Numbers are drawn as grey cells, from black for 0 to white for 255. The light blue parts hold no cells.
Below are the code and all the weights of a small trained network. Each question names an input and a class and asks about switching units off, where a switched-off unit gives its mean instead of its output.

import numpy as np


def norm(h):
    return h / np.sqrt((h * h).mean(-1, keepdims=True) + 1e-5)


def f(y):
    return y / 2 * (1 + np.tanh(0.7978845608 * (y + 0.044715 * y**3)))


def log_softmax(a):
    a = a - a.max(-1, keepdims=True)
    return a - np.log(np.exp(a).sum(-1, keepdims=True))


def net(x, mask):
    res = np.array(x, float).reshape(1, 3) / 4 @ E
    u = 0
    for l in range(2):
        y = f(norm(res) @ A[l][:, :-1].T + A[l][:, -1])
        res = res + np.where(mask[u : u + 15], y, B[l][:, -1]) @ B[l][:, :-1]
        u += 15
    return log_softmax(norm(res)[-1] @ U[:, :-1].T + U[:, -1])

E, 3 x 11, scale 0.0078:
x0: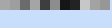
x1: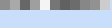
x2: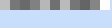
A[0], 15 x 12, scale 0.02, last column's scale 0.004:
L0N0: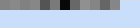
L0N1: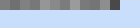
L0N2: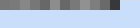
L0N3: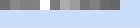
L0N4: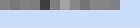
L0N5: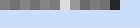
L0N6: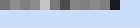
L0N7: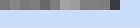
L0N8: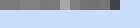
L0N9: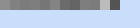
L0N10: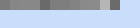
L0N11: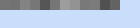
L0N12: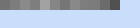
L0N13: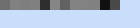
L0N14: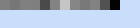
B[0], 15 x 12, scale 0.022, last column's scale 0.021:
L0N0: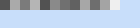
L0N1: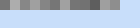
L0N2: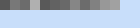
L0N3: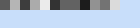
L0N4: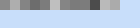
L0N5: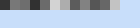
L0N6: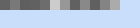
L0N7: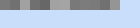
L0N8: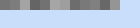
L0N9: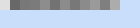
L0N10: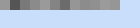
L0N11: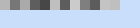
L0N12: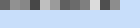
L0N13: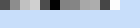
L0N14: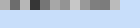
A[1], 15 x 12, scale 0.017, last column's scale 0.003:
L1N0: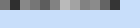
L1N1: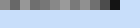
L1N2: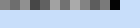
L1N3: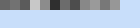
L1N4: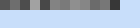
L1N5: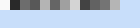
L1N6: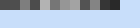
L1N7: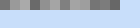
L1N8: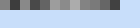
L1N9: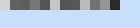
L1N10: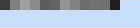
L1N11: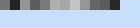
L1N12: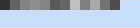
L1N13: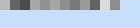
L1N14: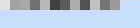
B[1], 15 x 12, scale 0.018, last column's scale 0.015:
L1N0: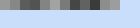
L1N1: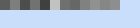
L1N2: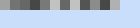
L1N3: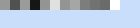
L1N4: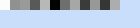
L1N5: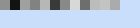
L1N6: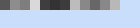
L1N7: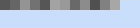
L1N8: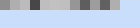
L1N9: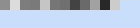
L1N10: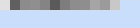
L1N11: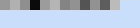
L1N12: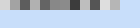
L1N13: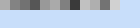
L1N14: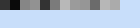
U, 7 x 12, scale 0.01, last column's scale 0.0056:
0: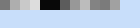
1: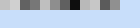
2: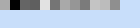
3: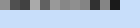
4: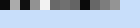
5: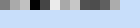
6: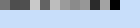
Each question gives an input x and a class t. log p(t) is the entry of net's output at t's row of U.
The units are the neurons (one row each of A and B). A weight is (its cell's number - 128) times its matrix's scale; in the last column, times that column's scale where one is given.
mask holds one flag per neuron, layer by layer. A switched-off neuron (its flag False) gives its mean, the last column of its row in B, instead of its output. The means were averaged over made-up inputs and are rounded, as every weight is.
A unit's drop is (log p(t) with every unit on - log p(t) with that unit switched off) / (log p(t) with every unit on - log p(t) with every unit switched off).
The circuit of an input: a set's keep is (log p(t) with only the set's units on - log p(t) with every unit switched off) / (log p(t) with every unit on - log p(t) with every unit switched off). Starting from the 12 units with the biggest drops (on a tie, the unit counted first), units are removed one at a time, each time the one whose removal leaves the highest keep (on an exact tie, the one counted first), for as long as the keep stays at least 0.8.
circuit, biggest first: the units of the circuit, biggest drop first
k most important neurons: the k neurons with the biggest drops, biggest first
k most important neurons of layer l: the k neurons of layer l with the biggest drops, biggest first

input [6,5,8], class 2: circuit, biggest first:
[L0N0, L0N9]
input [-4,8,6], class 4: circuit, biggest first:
[L0N3]
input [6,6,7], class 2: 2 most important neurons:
[L0N0, L0N9]
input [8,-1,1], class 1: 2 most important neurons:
[L0N13, L0N9]
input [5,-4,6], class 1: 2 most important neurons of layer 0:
[L0N3, L0N13]
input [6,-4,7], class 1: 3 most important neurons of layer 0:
[L0N3, L0N13, L0N14]
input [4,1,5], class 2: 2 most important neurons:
[L0N0, L1N5]
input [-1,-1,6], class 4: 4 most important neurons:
[L0N13, L0N5, L0N11, L0N14]
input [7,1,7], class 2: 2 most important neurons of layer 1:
[L1N5, L1N14]
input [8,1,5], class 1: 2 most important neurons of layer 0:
[L0N13, L0N3]
